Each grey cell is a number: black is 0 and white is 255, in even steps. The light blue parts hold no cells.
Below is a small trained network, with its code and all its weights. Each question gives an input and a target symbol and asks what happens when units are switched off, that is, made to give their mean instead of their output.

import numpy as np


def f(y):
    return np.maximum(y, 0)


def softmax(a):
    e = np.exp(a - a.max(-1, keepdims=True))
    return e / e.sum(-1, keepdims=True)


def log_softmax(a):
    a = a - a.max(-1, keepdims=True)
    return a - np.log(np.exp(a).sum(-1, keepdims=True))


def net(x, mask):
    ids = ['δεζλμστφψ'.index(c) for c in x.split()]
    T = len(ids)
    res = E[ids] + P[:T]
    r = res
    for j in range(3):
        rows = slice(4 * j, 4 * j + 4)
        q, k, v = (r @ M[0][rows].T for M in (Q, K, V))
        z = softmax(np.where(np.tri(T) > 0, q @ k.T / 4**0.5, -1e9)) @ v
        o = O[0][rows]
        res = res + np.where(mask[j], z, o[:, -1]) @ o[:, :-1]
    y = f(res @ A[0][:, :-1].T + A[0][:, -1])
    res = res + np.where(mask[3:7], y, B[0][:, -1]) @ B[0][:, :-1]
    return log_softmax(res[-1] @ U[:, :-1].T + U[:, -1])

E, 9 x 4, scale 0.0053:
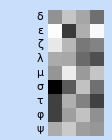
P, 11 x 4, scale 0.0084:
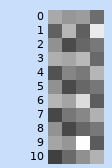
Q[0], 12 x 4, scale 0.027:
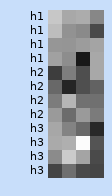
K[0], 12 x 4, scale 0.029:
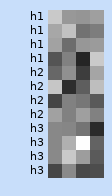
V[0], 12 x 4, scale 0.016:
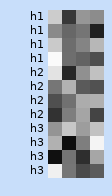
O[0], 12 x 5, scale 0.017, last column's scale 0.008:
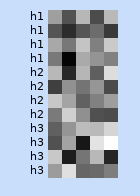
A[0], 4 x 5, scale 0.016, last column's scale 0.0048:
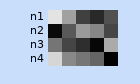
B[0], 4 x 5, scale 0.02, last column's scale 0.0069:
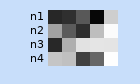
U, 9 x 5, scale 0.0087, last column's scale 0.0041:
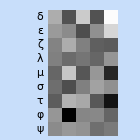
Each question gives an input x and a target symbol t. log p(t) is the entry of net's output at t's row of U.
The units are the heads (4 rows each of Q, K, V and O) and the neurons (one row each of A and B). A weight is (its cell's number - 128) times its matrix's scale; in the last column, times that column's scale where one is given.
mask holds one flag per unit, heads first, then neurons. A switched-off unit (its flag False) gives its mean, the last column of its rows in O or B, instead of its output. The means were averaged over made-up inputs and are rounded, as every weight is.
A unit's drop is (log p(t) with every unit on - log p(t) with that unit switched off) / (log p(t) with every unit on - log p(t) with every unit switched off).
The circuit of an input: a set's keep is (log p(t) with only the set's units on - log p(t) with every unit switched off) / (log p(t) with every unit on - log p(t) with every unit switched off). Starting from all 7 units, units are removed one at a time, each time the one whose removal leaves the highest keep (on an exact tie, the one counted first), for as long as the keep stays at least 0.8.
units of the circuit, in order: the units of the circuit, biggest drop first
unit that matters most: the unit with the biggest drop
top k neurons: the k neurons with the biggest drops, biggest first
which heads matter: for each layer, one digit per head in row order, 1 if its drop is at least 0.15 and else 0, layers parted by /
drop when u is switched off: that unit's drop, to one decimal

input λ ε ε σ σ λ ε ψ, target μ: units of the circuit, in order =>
h2
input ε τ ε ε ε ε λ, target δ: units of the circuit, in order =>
h3; h1
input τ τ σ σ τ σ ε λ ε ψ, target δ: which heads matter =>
100
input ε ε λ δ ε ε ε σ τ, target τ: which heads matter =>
101
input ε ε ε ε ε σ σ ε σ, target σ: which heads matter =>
111
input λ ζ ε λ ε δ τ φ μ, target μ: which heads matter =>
011
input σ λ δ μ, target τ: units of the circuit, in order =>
h3; h2
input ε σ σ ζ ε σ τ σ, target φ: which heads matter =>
001
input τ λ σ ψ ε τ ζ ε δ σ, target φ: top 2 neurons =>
n2; n4
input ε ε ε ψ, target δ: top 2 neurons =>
n4; n3
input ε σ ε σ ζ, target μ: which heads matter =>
011
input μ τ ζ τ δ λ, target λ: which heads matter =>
101
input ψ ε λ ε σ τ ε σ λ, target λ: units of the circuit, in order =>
n1; n4; h3
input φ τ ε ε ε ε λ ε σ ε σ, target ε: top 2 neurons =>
n3; n1
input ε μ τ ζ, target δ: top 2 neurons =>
n4; n3
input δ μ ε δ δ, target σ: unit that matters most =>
h2
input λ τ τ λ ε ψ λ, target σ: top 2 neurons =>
n2; n3
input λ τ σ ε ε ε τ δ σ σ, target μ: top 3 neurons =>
n2; n3; n1
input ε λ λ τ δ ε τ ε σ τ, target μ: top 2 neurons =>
n2; n3
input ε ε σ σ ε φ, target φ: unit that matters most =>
h2
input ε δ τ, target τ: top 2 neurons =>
n3; n4
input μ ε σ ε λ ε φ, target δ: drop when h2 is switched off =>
0.0
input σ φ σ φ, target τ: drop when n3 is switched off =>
-0.2
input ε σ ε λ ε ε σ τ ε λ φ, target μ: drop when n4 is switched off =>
0.0
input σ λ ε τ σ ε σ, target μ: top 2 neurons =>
n2; n3
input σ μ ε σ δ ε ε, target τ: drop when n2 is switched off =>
0.1
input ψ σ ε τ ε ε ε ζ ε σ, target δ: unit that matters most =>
h2
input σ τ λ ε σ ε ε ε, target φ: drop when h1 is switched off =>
0.3
